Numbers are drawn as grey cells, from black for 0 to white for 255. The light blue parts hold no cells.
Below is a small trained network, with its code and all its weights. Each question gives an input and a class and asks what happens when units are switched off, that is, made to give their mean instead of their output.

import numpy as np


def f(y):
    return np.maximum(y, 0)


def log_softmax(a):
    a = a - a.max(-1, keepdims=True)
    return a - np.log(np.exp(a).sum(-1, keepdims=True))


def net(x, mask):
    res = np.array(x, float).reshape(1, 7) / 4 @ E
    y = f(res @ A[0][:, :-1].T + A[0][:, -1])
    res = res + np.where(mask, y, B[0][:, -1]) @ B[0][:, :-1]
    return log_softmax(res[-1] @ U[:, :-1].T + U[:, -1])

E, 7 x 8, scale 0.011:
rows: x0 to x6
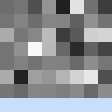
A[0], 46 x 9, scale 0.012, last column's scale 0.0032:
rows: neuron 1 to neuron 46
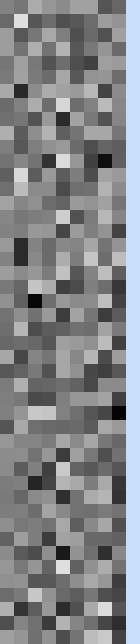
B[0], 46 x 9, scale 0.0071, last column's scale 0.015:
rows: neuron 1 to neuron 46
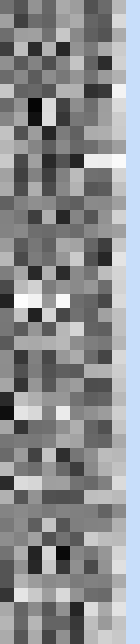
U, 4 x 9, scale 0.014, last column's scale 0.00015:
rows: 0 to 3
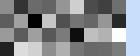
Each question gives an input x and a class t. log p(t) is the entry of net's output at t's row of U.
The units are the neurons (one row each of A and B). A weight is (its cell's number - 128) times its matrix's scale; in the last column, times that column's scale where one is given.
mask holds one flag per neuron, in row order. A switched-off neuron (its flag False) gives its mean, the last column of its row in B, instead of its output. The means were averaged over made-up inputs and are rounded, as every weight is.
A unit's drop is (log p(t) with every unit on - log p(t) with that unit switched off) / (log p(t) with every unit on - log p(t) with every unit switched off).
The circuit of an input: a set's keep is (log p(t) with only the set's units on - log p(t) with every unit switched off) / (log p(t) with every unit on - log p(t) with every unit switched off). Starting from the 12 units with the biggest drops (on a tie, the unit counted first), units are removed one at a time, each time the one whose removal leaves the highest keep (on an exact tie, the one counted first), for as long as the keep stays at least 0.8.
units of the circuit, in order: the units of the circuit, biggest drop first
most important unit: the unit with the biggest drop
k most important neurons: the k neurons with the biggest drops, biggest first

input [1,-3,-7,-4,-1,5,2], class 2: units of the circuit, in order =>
(neuron 12)
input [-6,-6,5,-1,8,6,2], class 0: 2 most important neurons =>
(neuron 19; neuron 7)
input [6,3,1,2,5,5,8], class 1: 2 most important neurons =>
(neuron 40; neuron 9)
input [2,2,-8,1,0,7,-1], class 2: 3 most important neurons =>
(neuron 12; neuron 45; neuron 27)
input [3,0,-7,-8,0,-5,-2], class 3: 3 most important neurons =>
(neuron 35; neuron 22; neuron 29)
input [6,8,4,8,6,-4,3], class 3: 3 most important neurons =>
(neuron 21; neuron 30; neuron 43)
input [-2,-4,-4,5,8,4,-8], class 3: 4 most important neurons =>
(neuron 30; neuron 43; neuron 2; neuron 13)
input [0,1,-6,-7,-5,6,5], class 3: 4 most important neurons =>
(neuron 35; neuron 22; neuron 29; neuron 25)
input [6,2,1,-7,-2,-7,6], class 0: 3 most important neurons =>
(neuron 13; neuron 2; neuron 31)
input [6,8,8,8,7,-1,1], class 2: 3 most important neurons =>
(neuron 36; neuron 44; neuron 10)
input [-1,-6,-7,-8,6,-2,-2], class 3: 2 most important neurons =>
(neuron 35; neuron 22)
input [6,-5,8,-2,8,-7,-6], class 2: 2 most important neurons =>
(neuron 44; neuron 46)
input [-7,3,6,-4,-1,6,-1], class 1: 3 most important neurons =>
(neuron 41; neuron 20; neuron 8)
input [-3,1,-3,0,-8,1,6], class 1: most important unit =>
neuron 44
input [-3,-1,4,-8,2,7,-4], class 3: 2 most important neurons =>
(neuron 22; neuron 35)
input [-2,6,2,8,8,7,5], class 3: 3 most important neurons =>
(neuron 30; neuron 43; neuron 21)
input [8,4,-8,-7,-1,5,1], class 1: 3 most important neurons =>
(neuron 40; neuron 9; neuron 23)
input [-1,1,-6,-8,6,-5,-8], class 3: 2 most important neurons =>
(neuron 22; neuron 35)
